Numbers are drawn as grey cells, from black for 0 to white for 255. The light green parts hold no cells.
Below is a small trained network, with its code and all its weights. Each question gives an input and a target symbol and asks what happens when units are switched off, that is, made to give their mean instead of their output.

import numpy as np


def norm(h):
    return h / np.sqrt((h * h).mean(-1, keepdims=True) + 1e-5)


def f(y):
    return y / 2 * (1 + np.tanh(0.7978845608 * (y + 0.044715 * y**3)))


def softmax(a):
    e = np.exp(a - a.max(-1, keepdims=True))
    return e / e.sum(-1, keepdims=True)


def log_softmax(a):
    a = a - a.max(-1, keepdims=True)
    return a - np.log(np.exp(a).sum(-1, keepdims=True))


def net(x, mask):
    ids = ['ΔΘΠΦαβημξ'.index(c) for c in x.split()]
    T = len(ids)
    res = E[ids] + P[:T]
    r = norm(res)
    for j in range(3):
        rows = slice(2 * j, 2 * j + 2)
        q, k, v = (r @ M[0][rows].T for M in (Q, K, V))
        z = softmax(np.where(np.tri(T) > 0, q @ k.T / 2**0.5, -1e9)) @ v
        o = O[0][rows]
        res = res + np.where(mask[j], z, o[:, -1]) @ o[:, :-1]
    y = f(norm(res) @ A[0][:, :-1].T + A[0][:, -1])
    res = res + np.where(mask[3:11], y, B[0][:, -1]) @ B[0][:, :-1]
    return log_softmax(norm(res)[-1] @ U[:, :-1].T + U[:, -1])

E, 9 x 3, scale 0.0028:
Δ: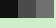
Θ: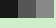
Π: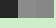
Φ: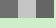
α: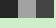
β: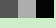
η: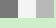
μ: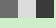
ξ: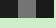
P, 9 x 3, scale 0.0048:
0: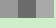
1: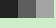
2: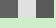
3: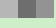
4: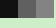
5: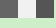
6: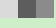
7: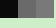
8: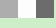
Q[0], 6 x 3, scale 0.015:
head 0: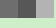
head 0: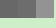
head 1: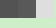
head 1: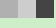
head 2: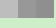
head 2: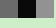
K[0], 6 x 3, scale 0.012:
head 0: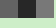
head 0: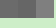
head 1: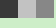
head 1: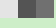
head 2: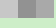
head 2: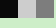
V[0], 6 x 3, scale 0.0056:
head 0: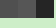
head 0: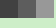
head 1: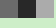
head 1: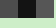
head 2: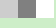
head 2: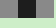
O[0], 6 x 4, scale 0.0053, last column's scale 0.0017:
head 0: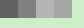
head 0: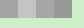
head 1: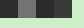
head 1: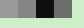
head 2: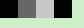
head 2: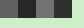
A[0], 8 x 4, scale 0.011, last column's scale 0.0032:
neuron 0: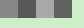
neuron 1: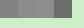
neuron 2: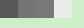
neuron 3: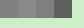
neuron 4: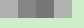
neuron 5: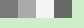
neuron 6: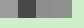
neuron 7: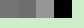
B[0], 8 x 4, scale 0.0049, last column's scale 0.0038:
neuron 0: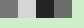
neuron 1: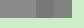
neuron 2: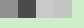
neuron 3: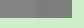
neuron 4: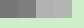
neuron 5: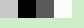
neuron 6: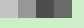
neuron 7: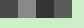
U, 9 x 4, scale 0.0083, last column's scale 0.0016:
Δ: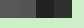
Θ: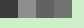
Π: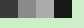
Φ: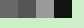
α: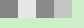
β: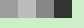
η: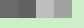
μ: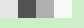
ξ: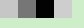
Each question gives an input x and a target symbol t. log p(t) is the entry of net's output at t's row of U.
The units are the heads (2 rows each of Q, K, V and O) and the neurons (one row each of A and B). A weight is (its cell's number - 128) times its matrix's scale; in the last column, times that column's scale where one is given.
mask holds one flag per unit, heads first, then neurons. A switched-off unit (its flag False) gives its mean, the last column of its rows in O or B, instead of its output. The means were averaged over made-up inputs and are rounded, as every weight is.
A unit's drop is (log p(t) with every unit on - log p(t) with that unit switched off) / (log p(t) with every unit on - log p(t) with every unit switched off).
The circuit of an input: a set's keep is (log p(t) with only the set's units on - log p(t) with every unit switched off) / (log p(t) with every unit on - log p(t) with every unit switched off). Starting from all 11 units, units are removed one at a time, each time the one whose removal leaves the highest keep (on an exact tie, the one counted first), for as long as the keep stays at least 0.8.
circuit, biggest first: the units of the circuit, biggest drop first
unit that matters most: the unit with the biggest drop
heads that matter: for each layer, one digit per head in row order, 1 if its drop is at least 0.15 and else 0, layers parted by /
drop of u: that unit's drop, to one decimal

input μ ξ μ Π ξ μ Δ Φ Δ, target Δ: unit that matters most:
head 1
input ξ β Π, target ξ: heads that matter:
011
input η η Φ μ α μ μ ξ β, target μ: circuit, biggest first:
[head 1; head 2; neuron 5]
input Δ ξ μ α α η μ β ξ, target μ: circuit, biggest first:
[head 1; neuron 5]
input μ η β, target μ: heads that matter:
010
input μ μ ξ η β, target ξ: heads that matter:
001
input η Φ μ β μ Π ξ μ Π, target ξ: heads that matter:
111
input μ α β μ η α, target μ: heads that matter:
010
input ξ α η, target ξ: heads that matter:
011
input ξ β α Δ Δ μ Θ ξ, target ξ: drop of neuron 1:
0.0
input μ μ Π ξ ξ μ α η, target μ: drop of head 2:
0.2
